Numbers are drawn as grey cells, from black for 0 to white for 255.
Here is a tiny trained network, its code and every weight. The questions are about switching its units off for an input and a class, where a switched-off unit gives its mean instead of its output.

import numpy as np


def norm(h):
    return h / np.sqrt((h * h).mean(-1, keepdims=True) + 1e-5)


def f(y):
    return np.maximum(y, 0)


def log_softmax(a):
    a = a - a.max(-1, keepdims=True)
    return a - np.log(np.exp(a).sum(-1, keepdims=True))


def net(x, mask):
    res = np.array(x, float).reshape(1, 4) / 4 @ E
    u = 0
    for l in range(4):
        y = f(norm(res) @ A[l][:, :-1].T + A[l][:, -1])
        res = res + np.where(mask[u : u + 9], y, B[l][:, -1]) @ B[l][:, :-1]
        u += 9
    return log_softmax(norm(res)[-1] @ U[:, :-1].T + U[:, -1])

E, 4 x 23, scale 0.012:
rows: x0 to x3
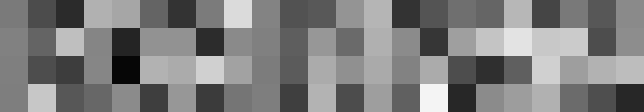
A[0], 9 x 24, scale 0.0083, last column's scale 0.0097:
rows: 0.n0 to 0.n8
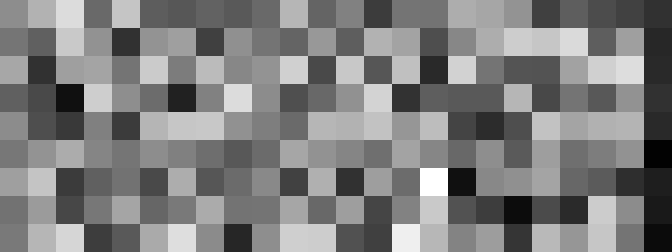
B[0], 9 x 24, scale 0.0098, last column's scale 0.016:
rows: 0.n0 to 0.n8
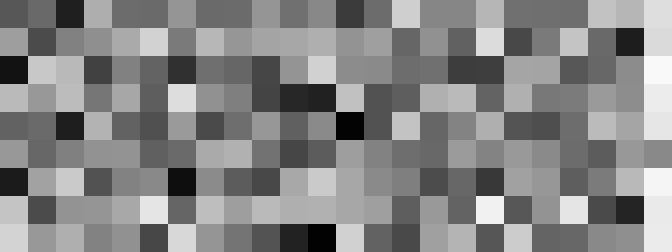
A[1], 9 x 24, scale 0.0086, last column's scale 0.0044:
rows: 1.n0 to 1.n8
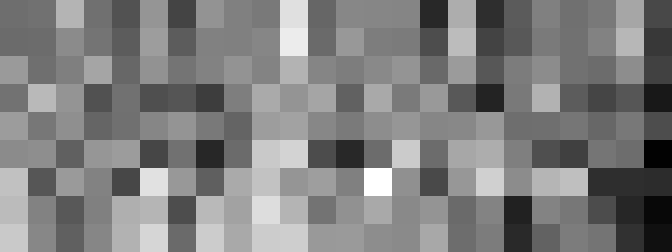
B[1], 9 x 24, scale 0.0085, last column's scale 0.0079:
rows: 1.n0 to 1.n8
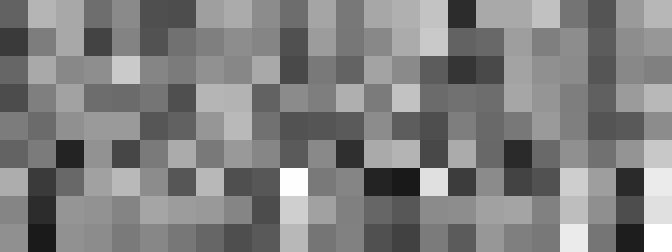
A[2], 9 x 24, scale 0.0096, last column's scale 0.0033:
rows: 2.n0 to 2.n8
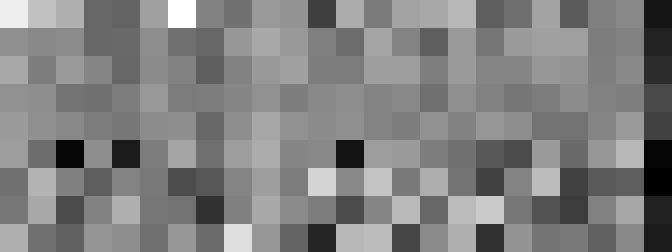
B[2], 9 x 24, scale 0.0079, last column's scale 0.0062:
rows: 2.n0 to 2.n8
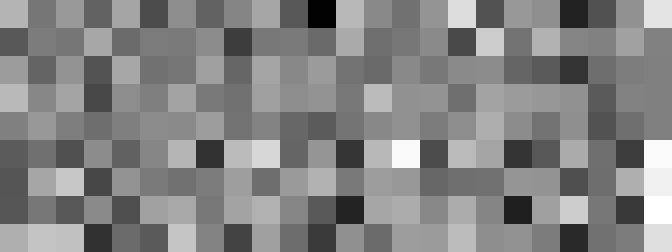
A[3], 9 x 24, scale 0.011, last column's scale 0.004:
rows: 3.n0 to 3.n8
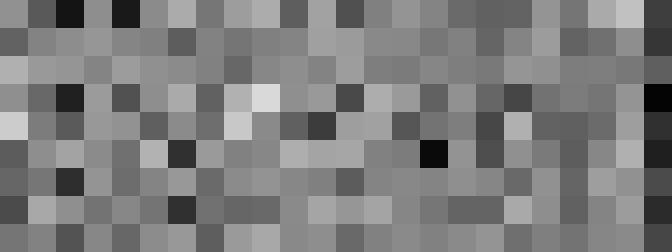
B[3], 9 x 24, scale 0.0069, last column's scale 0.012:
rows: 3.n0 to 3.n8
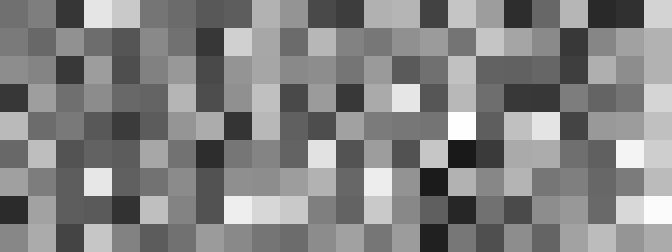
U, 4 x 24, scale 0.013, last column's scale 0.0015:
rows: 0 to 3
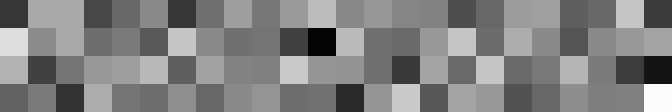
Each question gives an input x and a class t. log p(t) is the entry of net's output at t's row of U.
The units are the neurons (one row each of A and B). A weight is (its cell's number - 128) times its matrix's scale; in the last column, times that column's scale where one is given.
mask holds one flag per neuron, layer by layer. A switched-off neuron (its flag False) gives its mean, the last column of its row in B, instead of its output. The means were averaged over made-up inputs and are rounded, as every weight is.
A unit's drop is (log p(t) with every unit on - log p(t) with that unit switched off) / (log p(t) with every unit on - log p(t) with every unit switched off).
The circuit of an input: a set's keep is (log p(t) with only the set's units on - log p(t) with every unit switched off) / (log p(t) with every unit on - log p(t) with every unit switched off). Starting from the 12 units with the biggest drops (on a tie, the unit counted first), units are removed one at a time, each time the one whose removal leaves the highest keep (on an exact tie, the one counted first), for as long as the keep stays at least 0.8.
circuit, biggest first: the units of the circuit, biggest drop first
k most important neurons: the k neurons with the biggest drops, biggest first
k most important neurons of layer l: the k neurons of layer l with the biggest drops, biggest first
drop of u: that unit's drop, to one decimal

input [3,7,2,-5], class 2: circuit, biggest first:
(0.n1)
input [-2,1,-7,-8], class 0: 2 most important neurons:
(0.n2, 0.n4)
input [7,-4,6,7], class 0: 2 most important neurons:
(0.n6, 0.n8)
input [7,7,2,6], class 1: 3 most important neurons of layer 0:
(0.n3, 0.n2, 0.n7)
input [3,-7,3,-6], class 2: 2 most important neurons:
(0.n7, 0.n6)
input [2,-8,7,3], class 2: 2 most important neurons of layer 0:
(0.n7, 0.n0)
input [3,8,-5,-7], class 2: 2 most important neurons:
(0.n1, 0.n6)
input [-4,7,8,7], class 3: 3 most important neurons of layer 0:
(0.n4, 0.n7, 0.n2)
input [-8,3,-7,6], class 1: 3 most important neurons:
(0.n8, 0.n2, 0.n4)
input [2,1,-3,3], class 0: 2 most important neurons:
(0.n6, 0.n4)
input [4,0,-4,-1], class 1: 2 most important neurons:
(0.n3, 0.n4)
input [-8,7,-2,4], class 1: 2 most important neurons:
(0.n8, 0.n7)
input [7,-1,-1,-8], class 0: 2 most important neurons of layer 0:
(0.n2, 0.n8)
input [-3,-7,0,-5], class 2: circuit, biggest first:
(0.n7)
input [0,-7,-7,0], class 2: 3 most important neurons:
(0.n7, 0.n4, 1.n8)
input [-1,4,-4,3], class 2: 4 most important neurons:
(0.n1, 0.n4, 0.n2, 1.n6)
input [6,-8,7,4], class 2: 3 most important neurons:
(0.n7, 0.n8, 0.n0)
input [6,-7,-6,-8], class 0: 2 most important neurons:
(0.n2, 0.n1)
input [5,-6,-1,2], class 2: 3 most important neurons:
(0.n7, 0.n8, 1.n8)
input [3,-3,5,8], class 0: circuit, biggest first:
(0.n6)
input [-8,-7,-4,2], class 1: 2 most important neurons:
(0.n8, 0.n1)
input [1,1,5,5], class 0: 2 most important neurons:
(0.n6, 0.n0)
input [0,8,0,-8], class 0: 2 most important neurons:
(0.n2, 0.n7)
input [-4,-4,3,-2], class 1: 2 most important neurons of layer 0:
(0.n8, 0.n1)
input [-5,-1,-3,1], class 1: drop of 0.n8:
1.5
